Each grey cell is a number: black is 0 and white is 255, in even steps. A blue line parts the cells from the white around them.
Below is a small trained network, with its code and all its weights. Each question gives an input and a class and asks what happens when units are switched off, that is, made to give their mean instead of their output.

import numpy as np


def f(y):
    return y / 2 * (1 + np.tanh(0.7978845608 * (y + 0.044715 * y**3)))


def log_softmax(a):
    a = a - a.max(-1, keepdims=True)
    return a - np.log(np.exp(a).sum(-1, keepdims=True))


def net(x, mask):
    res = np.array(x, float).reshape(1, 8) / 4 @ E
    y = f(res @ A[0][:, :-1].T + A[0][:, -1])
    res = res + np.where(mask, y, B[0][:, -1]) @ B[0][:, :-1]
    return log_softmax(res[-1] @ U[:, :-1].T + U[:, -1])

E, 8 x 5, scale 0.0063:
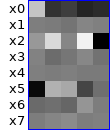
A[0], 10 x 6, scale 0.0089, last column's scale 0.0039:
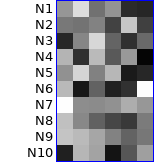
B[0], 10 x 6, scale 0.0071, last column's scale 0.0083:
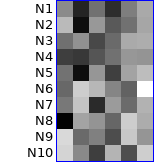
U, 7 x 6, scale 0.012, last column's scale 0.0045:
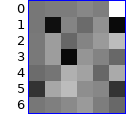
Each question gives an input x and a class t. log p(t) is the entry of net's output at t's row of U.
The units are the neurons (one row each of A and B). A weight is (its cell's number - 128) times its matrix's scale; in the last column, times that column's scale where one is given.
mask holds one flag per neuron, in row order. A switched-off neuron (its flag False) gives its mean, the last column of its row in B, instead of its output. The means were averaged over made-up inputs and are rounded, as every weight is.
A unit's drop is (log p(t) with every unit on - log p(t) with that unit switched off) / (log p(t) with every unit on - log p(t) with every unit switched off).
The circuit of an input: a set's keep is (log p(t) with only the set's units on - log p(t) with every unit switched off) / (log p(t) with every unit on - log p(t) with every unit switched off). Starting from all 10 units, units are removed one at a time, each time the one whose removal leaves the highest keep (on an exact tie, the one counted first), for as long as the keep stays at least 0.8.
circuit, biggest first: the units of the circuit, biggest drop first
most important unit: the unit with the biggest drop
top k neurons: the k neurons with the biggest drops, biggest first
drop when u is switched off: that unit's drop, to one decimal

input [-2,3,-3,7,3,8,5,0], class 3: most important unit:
N10
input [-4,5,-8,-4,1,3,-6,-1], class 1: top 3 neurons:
(N2; N6; N7)
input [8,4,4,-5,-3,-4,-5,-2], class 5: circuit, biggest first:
(N8; N6)
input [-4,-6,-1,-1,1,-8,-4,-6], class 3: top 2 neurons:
(N7; N6)
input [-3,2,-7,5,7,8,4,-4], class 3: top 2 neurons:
(N10; N5)
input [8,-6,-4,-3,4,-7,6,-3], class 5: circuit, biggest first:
(N6; N8)
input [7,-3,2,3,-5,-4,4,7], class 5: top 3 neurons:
(N6; N8; N10)
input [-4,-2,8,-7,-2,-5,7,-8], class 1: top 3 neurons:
(N5; N1; N6)
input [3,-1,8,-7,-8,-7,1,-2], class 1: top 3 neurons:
(N5; N1; N9)
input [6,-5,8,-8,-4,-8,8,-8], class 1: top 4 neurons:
(N5; N1; N9; N10)
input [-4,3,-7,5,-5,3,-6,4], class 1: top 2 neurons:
(N2; N6)
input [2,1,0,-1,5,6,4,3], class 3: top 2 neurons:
(N10; N3)
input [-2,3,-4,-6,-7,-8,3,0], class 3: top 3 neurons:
(N7; N5; N6)
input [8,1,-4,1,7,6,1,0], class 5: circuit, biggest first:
(N6)
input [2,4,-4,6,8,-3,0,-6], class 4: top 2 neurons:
(N6; N3)
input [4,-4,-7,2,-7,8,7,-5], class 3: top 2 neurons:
(N10; N5)
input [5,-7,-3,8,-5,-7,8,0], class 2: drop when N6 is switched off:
0.4
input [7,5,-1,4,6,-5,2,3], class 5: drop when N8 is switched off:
0.2
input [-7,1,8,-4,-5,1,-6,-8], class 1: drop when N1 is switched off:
0.2
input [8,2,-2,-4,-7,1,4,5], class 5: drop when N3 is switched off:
0.0
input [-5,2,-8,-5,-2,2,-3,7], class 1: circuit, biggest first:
(N2)
